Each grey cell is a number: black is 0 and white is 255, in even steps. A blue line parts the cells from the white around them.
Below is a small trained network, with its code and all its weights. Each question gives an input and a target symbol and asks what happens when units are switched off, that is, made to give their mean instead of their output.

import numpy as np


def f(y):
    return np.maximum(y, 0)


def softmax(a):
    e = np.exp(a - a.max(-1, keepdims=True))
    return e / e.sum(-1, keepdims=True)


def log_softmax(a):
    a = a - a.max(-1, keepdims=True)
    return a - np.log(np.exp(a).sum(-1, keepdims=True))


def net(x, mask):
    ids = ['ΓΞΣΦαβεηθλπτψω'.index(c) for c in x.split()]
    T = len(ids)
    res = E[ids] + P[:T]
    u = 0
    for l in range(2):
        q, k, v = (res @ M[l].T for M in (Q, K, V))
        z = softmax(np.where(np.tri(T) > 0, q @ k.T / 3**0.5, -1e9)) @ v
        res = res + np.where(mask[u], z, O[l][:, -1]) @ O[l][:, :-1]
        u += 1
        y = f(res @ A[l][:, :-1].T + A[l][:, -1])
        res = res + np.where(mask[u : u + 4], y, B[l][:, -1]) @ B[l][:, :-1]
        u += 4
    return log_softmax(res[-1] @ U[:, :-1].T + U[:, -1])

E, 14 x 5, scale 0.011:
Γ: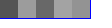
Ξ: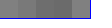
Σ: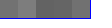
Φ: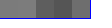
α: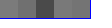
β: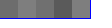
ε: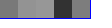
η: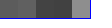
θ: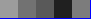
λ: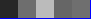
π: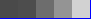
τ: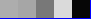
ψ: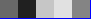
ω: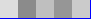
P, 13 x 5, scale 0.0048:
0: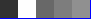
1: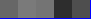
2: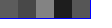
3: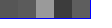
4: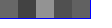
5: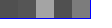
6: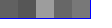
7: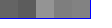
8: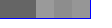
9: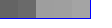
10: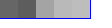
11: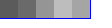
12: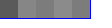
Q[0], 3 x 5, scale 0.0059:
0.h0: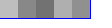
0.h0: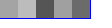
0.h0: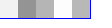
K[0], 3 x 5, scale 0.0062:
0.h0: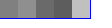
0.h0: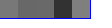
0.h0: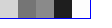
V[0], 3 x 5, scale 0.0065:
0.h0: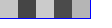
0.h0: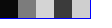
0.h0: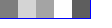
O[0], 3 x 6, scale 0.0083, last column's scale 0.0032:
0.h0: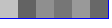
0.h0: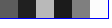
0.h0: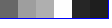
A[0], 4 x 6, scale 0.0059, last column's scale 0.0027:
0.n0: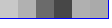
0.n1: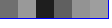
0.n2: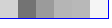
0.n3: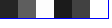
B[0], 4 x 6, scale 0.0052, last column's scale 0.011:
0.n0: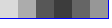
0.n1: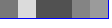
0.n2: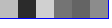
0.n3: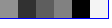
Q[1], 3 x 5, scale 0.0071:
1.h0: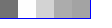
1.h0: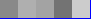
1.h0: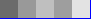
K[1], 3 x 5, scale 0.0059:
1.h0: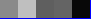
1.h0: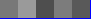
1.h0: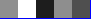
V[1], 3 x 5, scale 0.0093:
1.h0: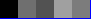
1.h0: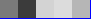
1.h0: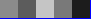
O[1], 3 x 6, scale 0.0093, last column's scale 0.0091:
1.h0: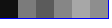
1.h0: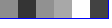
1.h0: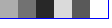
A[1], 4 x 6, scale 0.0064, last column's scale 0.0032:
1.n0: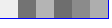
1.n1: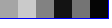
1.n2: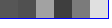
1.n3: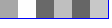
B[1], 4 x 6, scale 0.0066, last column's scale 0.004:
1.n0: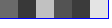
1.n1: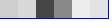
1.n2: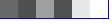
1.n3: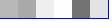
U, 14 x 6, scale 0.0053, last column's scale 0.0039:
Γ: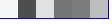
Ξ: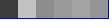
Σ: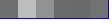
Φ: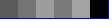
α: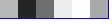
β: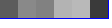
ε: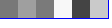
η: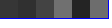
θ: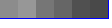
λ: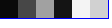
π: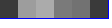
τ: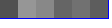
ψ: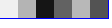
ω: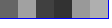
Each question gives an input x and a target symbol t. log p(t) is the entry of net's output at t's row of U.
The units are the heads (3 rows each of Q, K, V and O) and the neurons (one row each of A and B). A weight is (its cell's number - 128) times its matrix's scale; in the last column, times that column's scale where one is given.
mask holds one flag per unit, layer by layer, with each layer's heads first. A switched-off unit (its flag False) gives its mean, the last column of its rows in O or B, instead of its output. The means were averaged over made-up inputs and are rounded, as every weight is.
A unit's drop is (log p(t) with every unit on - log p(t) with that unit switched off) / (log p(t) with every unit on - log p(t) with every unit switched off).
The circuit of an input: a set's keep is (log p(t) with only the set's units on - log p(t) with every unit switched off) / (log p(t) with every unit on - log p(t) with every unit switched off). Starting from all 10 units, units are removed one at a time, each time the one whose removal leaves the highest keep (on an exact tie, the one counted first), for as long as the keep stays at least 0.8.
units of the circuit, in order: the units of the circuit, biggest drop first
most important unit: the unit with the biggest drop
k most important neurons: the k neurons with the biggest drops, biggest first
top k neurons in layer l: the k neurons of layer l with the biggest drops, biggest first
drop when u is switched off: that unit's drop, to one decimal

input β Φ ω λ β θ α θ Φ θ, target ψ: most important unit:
1.n1
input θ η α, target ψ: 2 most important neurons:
[1.n1 0.n0]
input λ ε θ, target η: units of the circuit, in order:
[0.h0 1.h0 0.n3]
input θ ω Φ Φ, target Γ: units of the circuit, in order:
[1.h0 1.n0 0.n2 0.h0]
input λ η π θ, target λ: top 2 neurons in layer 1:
[1.n2 1.n3]
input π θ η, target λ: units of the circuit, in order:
[1.h0 1.n2]
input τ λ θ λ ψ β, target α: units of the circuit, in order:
[1.h0 0.h0]
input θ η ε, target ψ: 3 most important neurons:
[1.n1 0.n0 0.n1]
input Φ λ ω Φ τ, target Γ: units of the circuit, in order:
[1.h0 0.n2]
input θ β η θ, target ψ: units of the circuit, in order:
[1.n1 0.h0 1.h0 0.n0]
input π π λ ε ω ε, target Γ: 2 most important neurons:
[0.n3 0.n2]
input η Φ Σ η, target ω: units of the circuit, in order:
[1.h0 0.h0 1.n1 0.n1]
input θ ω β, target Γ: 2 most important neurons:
[1.n0 0.n2]
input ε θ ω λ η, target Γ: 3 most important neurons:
[0.n3 0.n2 1.n0]
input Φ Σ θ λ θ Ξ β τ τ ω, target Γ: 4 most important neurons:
[0.n2 1.n0 0.n0 1.n3]
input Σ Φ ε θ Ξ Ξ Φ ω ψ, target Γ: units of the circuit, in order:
[1.h0 0.h0 0.n2 1.n0]
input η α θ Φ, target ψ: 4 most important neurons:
[1.n1 0.n0 0.n1 1.n0]
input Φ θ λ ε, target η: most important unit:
0.n3
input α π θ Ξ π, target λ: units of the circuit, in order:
[1.h0 1.n2 0.h0]
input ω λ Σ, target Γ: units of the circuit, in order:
[1.h0 0.n3 0.n2]
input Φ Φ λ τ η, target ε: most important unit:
0.h0
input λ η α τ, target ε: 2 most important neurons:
[1.n3 0.n3]
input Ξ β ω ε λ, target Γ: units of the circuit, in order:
[1.h0 0.n3 0.h0]
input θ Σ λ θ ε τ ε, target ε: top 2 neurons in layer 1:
[1.n3 1.n2]
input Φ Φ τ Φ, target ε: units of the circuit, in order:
[0.h0 1.n3]
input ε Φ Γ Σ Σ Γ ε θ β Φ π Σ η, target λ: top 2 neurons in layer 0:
[0.n3 0.n0]
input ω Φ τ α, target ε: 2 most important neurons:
[1.n3 1.n2]
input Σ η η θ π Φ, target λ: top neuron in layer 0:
[0.n3]
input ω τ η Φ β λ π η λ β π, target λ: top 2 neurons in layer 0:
[0.n3 0.n0]
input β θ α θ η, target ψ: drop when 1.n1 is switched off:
1.0
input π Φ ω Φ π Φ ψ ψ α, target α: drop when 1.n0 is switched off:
0.0
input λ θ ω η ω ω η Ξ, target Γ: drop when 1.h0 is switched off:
1.0
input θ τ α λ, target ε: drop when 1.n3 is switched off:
0.2
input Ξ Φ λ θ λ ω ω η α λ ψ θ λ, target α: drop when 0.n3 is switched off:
0.3
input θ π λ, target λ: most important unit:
1.n2
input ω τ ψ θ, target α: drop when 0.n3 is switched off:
-0.1
